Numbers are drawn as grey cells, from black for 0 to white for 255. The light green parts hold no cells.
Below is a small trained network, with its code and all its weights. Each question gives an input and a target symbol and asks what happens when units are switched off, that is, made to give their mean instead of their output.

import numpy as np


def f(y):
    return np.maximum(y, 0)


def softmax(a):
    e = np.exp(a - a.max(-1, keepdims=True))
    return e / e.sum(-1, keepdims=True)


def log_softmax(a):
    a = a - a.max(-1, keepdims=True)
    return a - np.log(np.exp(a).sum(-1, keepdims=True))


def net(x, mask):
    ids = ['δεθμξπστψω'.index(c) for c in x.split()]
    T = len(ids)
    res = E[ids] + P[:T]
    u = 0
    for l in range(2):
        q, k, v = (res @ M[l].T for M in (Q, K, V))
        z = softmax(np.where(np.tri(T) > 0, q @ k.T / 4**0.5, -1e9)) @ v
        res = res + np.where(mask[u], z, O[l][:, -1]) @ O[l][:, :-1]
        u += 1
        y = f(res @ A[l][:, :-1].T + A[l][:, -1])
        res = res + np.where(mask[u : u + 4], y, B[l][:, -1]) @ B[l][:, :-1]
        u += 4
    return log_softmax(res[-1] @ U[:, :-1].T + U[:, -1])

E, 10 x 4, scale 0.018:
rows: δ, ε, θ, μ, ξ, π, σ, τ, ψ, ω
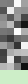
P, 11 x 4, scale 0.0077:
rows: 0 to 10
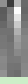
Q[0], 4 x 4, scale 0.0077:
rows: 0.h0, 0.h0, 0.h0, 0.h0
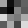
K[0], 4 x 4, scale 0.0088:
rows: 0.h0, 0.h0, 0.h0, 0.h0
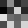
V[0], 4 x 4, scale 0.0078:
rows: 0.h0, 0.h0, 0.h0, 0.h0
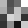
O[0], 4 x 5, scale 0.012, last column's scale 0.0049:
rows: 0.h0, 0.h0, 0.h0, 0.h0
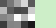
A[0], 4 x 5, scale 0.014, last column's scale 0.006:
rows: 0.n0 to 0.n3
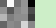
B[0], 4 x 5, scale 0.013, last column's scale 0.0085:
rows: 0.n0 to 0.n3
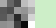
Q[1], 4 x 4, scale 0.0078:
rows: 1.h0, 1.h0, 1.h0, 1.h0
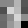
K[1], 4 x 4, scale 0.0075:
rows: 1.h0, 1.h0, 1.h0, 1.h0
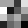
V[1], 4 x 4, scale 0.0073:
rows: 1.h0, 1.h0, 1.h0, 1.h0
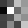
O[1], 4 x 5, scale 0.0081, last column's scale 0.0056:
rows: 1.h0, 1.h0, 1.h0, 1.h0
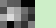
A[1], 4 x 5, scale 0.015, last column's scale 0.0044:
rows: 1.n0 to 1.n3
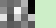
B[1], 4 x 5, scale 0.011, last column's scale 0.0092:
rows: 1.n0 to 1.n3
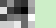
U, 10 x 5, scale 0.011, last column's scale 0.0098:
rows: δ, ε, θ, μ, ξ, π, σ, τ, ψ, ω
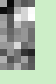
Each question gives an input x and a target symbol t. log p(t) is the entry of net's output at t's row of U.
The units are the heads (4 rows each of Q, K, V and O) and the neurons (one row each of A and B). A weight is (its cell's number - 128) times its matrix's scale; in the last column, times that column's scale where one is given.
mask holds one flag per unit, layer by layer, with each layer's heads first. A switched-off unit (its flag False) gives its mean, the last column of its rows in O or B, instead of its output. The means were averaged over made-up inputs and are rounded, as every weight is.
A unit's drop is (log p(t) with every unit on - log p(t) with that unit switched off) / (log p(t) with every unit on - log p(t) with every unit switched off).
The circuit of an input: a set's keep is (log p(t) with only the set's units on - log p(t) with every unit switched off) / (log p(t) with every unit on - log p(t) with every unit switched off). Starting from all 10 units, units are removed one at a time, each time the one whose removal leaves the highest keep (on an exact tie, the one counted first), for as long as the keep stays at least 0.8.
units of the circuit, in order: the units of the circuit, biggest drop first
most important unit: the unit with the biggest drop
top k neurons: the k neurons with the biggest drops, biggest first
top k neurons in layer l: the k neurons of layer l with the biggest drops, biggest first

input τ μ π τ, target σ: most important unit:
0.n3
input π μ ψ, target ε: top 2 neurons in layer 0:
[0.n0 0.n3]
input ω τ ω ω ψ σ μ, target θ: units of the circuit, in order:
[0.n3 1.h0 0.n2]
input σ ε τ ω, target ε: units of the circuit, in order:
[0.n3 1.h0 0.h0]
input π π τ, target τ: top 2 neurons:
[0.n3 1.n3]
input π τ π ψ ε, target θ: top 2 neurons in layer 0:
[0.n0 0.n2]
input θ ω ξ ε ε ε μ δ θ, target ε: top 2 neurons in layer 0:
[0.n2 0.n3]
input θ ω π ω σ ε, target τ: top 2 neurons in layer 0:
[0.n0 0.n3]
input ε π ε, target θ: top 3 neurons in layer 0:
[0.n0 0.n2 0.n3]
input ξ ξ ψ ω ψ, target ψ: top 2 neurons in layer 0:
[0.n0 0.n1]
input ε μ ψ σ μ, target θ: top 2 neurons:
[0.n3 0.n2]
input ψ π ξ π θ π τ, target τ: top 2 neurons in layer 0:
[0.n3 0.n0]
